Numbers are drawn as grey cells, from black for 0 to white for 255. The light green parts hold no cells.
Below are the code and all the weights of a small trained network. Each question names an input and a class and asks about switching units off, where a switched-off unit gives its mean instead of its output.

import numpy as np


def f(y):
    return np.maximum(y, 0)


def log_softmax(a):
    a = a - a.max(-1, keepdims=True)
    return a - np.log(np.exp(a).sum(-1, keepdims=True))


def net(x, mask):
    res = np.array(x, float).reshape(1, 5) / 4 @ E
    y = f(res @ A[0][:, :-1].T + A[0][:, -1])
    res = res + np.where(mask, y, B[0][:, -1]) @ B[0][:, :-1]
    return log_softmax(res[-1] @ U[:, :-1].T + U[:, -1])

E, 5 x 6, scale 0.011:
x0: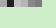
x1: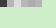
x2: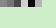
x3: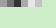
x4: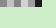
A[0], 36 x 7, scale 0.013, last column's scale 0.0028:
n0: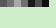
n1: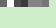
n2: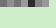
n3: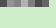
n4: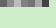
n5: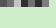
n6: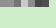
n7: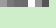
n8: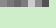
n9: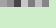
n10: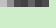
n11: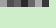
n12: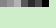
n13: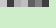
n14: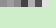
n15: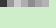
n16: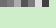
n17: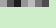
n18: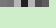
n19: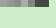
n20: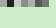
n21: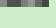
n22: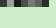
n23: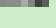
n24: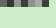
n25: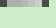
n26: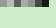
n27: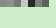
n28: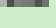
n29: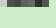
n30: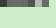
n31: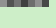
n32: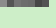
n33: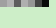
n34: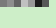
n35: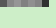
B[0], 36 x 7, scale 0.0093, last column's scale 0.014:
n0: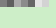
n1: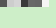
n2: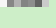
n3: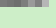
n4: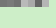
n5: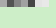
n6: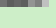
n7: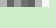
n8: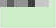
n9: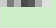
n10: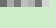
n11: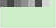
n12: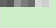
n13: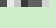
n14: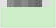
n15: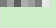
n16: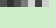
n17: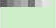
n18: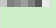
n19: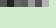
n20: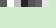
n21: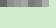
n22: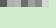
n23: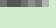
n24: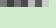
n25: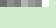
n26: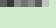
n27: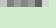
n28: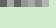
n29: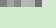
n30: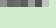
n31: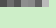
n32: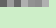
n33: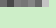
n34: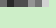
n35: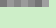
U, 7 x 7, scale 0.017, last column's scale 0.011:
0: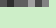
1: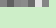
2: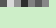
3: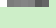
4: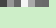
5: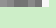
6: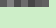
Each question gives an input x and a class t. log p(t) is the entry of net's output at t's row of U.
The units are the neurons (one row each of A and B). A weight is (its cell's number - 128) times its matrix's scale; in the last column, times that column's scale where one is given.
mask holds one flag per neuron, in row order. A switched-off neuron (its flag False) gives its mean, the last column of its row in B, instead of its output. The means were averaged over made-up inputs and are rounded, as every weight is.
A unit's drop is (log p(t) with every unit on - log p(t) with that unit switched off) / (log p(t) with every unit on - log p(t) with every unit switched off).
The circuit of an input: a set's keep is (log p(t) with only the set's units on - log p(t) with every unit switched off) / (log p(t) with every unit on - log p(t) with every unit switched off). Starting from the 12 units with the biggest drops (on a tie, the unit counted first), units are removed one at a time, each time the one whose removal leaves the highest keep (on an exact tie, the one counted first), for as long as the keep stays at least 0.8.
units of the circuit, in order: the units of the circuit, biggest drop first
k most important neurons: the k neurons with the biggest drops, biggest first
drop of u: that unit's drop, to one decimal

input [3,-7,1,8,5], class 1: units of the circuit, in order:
(n17)
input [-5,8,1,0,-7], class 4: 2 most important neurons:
(n25, n15)
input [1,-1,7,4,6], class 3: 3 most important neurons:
(n9, n27, n2)
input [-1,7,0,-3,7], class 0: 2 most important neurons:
(n34, n19)
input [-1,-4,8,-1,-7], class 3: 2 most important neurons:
(n2, n27)
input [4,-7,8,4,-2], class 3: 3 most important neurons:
(n9, n2, n27)
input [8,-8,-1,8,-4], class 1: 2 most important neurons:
(n17, n7)
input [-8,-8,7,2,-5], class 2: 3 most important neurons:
(n1, n22, n9)
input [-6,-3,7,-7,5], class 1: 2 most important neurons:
(n0, n12)
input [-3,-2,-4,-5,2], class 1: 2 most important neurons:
(n5, n12)
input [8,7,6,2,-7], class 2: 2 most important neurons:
(n13, n20)
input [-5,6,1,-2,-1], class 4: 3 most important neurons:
(n20, n13, n15)
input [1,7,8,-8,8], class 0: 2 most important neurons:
(n19, n34)
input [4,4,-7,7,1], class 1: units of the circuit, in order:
(n8)
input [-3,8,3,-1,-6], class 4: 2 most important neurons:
(n15, n25)
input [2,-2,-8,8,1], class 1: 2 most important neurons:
(n17, n8)
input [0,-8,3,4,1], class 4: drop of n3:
0.0
